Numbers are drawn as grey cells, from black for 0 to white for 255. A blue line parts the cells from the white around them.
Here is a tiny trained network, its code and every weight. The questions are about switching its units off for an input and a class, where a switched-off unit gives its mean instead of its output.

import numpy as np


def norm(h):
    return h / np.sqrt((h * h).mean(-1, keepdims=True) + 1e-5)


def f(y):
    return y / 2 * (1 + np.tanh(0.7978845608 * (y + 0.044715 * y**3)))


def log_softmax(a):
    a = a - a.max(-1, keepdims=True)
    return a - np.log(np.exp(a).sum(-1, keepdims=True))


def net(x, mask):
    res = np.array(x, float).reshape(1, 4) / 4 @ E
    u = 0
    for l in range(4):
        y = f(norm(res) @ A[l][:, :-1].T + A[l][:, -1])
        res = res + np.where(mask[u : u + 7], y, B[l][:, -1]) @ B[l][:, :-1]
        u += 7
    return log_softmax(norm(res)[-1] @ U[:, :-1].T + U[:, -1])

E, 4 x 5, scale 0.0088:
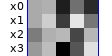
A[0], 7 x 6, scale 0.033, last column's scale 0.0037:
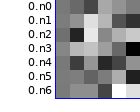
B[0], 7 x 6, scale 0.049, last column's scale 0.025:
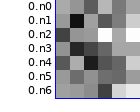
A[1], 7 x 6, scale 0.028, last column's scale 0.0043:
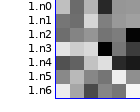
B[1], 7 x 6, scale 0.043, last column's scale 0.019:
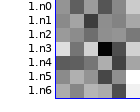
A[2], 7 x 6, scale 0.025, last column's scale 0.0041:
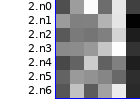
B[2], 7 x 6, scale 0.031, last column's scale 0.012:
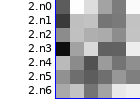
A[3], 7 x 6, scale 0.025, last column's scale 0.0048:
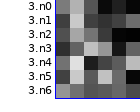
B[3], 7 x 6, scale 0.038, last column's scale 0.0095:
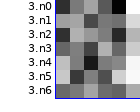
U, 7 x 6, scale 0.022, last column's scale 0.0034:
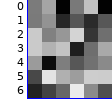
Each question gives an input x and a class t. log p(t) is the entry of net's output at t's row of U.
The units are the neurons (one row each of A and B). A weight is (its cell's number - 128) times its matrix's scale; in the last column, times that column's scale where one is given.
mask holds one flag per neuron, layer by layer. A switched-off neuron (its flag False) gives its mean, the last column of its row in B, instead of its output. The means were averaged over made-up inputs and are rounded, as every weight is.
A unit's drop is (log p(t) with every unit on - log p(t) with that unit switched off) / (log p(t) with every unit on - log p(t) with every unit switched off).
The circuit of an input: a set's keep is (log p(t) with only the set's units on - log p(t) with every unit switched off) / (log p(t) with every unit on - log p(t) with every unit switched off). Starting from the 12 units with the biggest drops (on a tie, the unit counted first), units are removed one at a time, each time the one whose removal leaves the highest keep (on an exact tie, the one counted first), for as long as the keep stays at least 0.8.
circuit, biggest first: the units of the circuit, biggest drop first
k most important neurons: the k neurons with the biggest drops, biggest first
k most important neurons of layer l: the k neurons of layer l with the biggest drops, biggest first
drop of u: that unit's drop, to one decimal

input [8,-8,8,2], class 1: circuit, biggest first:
[0.n4]
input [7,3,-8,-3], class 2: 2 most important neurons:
[0.n6, 0.n2]
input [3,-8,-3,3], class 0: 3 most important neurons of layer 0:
[0.n4, 0.n1, 0.n5]
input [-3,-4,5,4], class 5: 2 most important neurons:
[0.n2, 0.n1]
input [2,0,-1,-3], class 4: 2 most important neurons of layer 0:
[0.n1, 0.n2]
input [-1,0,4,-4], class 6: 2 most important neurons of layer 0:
[0.n2, 0.n6]
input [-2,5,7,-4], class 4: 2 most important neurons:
[0.n1, 0.n3]
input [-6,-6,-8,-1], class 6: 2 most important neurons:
[0.n2, 0.n6]
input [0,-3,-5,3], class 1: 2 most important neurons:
[0.n2, 0.n4]
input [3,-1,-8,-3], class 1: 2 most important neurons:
[0.n2, 0.n6]
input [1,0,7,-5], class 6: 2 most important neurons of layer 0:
[0.n2, 0.n1]
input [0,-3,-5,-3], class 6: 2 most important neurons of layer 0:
[0.n6, 0.n2]
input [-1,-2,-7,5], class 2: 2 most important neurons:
[0.n0, 0.n6]
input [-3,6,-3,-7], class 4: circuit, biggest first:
[0.n1]
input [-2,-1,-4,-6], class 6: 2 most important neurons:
[0.n6, 0.n2]
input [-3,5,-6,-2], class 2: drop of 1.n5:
0.1
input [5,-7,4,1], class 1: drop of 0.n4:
0.7
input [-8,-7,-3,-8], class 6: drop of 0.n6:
0.2
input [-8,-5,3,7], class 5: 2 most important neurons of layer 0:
[0.n2, 0.n1]
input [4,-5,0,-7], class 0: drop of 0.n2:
0.3
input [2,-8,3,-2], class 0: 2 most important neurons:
[0.n4, 3.n4]
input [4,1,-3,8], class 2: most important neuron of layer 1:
[1.n6]
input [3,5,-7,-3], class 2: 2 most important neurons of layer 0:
[0.n6, 0.n2]
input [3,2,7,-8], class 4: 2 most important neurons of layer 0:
[0.n1, 0.n3]
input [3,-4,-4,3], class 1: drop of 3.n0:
0.0
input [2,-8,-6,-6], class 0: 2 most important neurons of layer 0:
[0.n4, 0.n2]
